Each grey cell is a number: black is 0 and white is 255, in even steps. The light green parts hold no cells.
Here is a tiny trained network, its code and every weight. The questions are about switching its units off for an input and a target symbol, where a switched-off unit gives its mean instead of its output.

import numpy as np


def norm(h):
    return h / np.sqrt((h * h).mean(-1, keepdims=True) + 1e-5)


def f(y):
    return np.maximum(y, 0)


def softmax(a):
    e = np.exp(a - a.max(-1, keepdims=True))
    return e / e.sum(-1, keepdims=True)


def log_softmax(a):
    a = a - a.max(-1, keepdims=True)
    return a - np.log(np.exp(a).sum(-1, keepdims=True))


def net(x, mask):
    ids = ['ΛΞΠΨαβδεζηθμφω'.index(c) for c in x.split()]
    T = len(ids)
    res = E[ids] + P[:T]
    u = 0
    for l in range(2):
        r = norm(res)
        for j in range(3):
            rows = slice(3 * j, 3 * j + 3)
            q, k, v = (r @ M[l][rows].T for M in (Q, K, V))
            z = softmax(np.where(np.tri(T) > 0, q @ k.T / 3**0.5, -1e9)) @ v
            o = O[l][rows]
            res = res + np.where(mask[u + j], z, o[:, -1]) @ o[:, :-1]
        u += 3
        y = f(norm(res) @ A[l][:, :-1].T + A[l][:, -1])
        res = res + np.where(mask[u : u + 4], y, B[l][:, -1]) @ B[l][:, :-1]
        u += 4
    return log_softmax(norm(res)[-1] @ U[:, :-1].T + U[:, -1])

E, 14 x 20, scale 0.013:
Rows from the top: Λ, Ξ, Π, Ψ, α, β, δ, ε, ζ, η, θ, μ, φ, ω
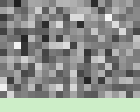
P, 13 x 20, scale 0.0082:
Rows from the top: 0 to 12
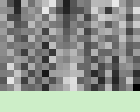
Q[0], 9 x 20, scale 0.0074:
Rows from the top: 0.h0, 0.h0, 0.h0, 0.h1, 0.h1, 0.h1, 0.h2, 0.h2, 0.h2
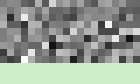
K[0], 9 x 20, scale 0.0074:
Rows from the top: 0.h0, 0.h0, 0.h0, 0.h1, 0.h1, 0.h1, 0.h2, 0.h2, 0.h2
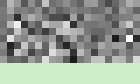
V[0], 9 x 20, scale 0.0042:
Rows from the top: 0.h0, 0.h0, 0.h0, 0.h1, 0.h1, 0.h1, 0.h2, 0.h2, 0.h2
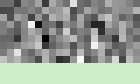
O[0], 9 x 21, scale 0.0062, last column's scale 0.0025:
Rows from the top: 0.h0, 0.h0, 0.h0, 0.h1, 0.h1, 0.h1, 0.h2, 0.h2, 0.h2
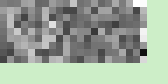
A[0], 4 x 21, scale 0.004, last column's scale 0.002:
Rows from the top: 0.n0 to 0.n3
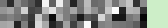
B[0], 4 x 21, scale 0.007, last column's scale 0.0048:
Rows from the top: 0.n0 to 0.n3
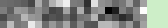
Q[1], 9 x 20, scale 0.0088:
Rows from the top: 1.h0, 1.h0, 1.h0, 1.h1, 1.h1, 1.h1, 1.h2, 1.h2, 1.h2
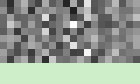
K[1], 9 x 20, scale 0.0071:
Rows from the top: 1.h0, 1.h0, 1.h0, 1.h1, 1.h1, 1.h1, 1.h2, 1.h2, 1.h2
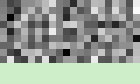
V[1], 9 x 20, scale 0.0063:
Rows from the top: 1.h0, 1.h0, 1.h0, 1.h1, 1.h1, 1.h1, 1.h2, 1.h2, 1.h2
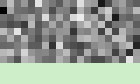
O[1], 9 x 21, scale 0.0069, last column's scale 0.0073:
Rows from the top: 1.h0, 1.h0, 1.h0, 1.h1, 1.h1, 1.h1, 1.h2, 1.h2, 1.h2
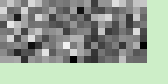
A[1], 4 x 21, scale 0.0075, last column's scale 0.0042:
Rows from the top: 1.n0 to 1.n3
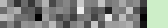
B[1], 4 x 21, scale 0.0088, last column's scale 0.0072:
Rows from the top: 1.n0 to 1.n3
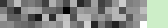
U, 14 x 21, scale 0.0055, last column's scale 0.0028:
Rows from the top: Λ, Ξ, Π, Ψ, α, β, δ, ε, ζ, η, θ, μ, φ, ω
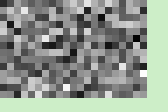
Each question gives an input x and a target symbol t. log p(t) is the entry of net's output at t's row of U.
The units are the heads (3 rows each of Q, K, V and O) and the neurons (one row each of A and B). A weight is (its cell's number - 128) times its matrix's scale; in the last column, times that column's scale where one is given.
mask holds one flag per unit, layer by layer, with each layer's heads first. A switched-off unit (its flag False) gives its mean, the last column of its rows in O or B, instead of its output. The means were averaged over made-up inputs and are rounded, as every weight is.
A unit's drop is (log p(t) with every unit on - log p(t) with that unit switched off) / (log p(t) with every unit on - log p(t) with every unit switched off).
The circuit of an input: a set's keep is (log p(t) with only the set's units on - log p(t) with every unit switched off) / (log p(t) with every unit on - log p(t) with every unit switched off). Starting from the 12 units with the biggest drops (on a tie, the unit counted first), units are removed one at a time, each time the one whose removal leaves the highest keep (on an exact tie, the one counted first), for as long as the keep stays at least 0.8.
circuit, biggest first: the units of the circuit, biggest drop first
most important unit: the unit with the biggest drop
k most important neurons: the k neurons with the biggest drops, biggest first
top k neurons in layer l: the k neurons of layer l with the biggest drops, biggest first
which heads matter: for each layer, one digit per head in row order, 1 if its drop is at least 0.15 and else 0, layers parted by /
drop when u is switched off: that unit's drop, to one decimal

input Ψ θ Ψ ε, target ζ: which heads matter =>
000 / 100
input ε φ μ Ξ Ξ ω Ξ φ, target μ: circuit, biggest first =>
1.h0
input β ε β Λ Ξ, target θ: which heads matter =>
000 / 011
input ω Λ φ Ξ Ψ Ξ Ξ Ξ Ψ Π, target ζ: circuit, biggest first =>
1.n1, 1.h2
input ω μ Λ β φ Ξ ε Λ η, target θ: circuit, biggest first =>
1.n2, 1.h2, 1.h1
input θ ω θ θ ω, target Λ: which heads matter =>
000 / 000
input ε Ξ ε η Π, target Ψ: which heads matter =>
000 / 001
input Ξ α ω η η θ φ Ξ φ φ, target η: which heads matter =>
000 / 100
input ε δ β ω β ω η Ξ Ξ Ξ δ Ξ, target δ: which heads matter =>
001 / 011
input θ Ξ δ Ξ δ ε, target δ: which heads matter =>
011 / 010
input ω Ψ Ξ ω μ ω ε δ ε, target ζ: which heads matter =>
100 / 001
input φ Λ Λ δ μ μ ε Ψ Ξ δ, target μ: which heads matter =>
000 / 110
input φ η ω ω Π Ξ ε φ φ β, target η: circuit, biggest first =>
1.h0, 1.n0
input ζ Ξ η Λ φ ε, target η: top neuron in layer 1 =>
1.n0
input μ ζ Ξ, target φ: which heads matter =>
001 / 000
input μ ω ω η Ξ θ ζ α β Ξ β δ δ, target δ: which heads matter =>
001 / 010
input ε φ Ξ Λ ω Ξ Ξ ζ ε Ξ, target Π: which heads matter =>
000 / 001
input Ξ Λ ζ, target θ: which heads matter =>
000 / 011
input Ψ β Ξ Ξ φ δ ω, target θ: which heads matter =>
100 / 000
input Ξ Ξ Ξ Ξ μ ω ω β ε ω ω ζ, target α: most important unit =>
1.h1
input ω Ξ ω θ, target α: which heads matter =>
000 / 000
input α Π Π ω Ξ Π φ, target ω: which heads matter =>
000 / 100
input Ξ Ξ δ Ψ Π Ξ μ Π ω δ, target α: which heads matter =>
100 / 101
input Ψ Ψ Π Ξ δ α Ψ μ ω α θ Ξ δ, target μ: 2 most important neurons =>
1.n3, 1.n1
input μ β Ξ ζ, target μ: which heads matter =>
000 / 101
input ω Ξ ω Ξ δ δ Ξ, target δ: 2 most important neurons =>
0.n3, 0.n0
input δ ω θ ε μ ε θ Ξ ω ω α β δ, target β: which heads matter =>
100 / 110
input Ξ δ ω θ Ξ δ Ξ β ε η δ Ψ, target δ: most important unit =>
1.h1
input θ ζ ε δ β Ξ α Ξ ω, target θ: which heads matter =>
100 / 001
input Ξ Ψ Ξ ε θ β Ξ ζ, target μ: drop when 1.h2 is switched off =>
0.3
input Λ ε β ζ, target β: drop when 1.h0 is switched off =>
0.2
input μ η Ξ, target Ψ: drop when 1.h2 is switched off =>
0.1
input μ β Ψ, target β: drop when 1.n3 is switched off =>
0.0
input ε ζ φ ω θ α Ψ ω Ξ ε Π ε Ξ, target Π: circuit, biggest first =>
1.h2
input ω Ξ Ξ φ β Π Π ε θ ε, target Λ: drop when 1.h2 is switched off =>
0.1
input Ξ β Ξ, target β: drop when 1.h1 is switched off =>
0.2
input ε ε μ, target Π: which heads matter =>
000 / 000
